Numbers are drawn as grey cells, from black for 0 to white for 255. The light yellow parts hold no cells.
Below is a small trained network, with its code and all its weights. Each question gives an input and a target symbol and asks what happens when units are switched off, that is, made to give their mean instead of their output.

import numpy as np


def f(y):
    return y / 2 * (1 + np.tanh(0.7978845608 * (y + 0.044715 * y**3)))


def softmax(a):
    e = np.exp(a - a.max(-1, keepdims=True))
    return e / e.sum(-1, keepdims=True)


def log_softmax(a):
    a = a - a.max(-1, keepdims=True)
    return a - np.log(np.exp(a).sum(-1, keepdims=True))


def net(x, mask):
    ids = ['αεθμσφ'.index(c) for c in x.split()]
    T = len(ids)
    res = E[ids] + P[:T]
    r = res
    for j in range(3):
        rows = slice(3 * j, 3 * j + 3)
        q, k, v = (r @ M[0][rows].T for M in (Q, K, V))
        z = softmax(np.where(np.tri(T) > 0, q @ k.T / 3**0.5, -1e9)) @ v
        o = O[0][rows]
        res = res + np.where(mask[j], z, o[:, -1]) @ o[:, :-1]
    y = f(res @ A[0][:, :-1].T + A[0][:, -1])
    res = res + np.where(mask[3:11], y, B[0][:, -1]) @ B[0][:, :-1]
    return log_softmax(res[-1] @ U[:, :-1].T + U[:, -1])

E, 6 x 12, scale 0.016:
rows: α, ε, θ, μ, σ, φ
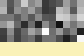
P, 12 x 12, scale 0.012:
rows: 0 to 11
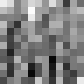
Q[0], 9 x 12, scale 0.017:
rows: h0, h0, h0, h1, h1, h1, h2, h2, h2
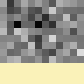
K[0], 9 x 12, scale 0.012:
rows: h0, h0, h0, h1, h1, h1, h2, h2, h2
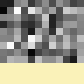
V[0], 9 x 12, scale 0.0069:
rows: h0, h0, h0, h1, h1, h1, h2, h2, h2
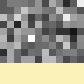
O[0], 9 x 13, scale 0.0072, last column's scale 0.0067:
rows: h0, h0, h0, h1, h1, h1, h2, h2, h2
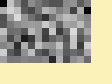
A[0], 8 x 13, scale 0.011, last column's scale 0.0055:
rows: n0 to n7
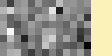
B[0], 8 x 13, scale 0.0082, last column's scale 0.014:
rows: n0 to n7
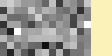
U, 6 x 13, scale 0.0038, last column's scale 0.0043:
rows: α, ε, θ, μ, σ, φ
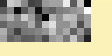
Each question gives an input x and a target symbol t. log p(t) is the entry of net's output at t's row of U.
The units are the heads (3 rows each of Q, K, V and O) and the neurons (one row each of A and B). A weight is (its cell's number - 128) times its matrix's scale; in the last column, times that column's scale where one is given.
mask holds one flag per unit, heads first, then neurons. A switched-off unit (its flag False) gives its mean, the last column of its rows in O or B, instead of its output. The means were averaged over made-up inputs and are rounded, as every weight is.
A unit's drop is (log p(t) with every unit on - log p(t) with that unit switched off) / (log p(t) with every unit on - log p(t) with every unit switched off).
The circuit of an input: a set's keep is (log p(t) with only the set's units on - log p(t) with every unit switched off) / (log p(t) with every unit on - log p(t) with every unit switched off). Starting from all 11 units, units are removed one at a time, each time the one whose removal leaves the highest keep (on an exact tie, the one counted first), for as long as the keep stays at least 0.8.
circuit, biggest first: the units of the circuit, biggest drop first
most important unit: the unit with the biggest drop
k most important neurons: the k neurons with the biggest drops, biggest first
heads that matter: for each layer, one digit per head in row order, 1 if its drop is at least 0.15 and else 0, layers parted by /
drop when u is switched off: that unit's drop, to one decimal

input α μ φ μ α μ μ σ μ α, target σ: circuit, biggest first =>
[h0 n2]
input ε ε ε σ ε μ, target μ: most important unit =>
h2
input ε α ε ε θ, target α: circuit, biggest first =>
[h2 h1]
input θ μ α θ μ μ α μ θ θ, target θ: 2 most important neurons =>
[n0 n3]
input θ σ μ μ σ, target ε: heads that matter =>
001
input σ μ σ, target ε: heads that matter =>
011
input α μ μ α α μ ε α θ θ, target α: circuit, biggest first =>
[h0 h1]
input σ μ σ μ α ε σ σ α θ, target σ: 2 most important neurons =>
[n2 n3]
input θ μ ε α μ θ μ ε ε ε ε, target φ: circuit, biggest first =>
[h1 n7 h0]
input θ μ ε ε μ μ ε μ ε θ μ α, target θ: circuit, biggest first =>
[n0 h0]
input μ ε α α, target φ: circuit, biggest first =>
[h1 n7 h2 h0]
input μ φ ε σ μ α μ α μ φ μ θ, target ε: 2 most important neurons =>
[n0 n4]
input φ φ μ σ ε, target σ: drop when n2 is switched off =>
0.2
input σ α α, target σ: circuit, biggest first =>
[h0]
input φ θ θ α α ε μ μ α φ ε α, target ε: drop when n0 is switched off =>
0.2
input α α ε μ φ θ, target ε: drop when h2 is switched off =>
0.1
